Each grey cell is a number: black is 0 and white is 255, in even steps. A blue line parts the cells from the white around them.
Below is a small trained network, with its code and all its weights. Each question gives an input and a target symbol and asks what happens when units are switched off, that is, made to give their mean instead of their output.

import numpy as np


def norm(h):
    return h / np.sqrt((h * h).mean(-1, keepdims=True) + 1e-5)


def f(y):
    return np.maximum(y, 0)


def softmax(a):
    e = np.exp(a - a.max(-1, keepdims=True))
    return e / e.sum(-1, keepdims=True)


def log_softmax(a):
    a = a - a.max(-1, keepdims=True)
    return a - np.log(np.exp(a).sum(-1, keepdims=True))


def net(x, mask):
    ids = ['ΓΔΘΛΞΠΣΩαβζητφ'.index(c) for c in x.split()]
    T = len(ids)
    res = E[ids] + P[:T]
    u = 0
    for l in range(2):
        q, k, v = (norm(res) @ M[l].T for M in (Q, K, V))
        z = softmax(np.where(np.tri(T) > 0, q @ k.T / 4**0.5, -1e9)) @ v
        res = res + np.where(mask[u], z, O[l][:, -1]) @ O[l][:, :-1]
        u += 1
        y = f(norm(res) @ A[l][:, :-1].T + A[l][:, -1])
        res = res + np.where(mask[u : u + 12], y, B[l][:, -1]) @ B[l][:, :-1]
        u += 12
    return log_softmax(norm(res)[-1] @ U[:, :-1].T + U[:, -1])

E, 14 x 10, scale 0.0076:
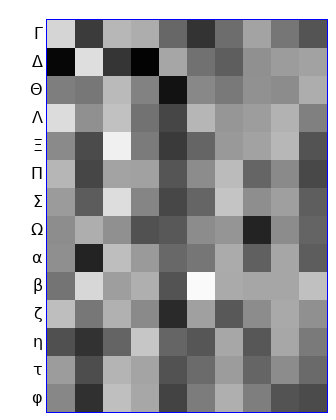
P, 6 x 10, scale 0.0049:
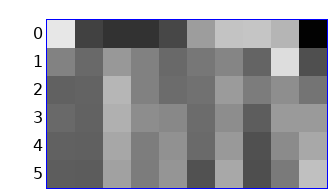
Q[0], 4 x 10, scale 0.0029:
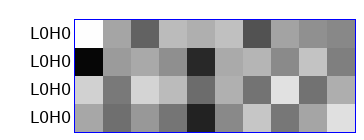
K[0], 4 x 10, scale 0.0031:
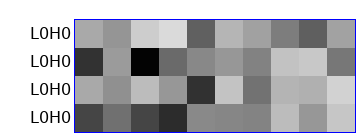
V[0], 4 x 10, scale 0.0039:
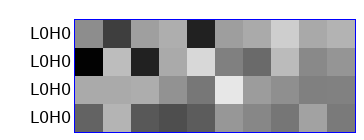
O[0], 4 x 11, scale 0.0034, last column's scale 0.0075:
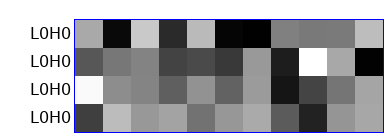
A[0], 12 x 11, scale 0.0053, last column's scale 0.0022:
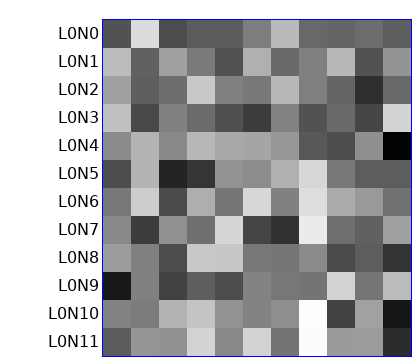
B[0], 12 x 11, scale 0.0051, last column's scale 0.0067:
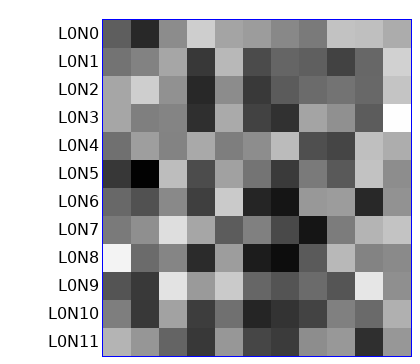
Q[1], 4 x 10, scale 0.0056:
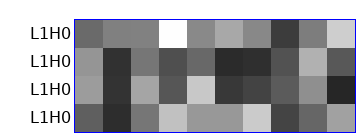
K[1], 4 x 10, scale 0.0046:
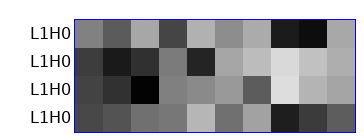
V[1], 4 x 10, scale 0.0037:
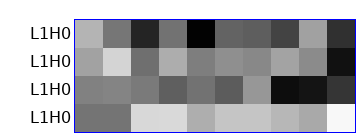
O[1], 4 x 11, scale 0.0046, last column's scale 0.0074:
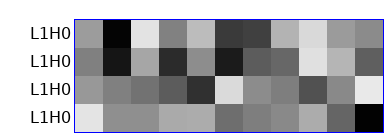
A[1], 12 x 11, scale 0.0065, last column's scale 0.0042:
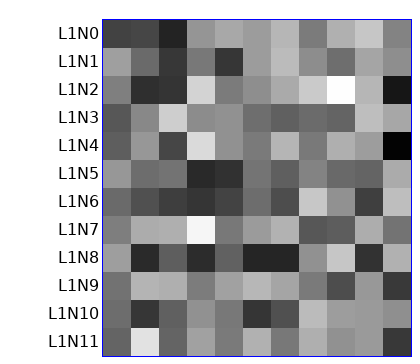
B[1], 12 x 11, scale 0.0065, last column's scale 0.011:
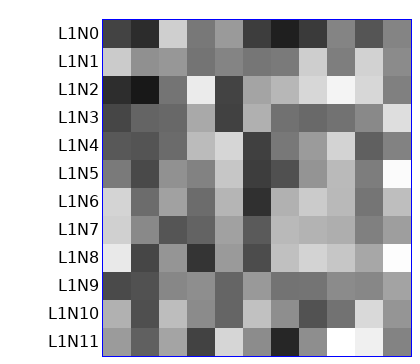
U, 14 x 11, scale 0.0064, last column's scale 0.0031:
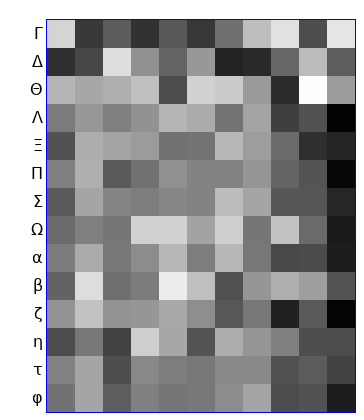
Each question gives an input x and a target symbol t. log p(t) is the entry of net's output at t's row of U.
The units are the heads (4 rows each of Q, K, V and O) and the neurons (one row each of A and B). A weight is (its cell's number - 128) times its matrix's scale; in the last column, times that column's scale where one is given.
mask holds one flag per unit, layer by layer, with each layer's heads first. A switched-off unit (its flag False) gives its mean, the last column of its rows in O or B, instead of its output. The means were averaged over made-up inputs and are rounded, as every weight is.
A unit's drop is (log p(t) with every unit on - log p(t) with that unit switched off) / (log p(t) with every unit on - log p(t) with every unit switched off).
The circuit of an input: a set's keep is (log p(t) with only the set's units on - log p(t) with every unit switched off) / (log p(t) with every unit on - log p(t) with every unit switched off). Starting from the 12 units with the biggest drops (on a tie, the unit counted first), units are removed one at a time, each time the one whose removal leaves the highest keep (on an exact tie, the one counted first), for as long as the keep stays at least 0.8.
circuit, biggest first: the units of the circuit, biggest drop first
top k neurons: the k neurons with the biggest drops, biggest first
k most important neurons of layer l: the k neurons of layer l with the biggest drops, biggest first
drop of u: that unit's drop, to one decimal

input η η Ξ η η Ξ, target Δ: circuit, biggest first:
(L0N7, L1N6, L1N3)
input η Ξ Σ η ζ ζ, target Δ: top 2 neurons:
(L0N7, L1N6)
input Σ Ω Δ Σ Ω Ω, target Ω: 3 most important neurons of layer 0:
(L0N0, L0N9, L0N7)
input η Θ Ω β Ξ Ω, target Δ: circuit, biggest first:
(L1N8, L0N10, L1N6)
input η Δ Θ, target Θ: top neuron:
(L1N5)
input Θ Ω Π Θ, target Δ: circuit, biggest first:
(L0H0, L0N7, L1N6)
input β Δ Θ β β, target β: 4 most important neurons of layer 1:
(L1N11, L1N8, L1N7, L1N6)
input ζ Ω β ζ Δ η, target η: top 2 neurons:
(L1N8, L1N7)
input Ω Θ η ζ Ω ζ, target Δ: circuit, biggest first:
(L0N7, L0H0, L1N6)
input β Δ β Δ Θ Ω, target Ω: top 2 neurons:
(L1N7, L0N0)
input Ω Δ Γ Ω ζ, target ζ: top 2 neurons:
(L1N8, L0N1)
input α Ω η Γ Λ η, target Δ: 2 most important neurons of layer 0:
(L0N7, L0N11)
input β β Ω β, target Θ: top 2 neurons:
(L0N3, L1N8)
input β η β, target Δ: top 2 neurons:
(L0N3, L1N8)
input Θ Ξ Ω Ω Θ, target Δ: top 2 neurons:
(L0N7, L0N2)
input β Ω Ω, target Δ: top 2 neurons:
(L1N8, L0N4)
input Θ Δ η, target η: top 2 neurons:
(L1N7, L1N8)
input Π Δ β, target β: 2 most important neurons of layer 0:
(L0N6, L0N11)
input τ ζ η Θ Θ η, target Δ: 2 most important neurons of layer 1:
(L1N6, L1N3)
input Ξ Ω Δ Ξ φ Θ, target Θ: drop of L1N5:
0.2
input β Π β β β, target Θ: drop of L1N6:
0.1
